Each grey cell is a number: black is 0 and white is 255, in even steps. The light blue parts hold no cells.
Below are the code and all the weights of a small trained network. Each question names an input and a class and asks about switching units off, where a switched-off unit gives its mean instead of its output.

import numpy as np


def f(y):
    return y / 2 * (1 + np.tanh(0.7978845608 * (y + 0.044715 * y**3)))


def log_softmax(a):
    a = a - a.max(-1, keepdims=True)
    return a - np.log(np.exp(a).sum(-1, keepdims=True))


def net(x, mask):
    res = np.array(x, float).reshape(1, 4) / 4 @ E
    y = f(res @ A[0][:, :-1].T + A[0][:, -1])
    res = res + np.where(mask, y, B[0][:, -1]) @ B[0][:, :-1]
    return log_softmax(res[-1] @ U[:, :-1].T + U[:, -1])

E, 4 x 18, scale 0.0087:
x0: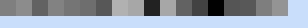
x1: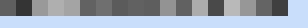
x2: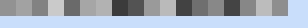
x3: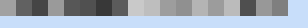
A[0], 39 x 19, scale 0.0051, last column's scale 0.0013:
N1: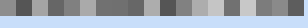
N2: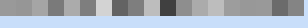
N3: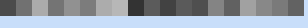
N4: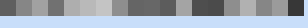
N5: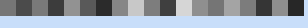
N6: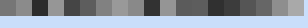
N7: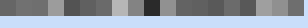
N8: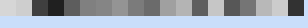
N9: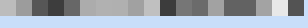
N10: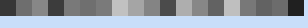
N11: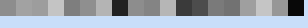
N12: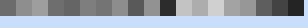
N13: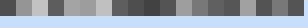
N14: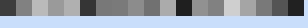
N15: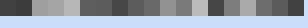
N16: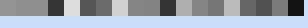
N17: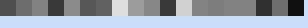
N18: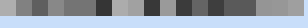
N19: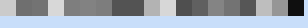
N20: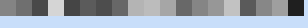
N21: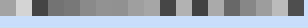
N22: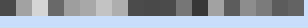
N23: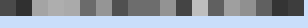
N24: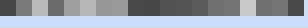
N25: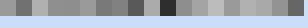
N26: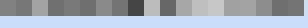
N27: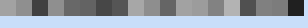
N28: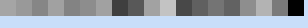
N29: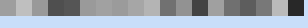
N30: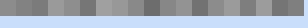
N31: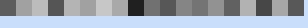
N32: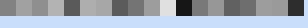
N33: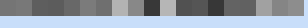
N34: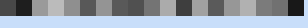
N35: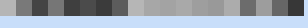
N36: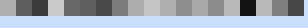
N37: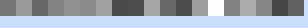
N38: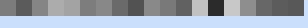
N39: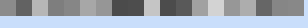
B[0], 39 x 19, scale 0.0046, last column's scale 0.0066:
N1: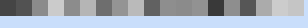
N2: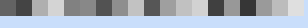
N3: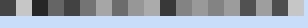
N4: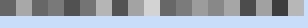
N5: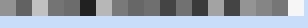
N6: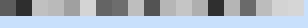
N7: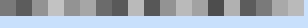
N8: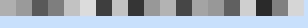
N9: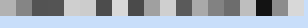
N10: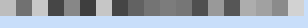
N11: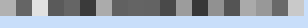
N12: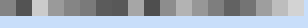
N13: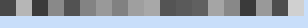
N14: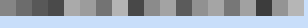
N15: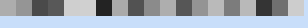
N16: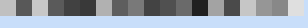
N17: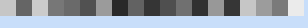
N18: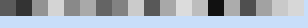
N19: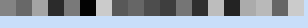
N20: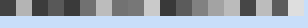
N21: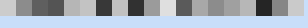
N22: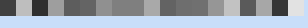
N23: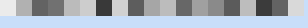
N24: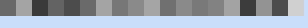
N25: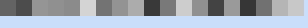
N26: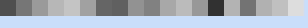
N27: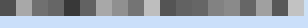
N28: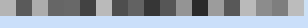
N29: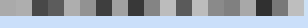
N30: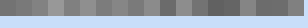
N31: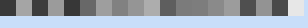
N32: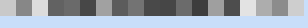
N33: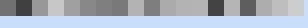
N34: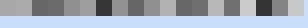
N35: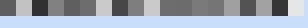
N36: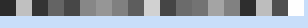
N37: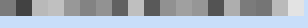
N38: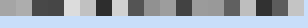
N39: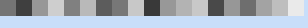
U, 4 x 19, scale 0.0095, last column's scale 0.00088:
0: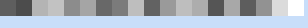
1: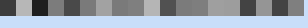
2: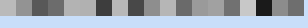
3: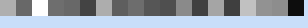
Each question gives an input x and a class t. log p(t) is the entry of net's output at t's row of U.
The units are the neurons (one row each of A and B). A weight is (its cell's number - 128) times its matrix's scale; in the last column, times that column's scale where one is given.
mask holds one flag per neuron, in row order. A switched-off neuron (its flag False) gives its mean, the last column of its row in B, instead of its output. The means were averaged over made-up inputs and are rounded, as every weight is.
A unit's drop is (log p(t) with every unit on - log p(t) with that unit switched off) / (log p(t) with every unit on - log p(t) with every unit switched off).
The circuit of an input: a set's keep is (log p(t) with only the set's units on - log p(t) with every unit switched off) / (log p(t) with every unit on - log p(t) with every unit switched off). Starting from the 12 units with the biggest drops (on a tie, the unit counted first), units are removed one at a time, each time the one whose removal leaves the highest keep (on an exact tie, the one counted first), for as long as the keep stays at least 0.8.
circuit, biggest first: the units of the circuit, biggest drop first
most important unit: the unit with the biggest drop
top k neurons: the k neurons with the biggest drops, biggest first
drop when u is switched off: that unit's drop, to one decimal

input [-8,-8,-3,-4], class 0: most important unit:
N2
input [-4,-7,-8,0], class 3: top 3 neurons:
(N17, N16, N5)
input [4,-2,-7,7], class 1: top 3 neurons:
(N36, N35, N20)
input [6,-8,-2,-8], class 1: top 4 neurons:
(N22, N31, N3, N4)
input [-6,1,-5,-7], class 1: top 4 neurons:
(N31, N22, N13, N3)
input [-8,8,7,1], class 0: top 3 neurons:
(N39, N37, N2)
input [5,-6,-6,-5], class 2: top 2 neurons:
(N8, N9)
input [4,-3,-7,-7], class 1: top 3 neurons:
(N22, N3, N31)
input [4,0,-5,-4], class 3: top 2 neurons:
(N17, N16)
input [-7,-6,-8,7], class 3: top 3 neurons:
(N5, N17, N16)
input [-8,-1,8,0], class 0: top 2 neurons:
(N39, N2)
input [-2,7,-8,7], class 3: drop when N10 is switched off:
0.4
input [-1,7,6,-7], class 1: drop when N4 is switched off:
0.2
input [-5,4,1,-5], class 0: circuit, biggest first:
(N39)
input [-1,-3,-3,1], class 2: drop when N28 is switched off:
0.2
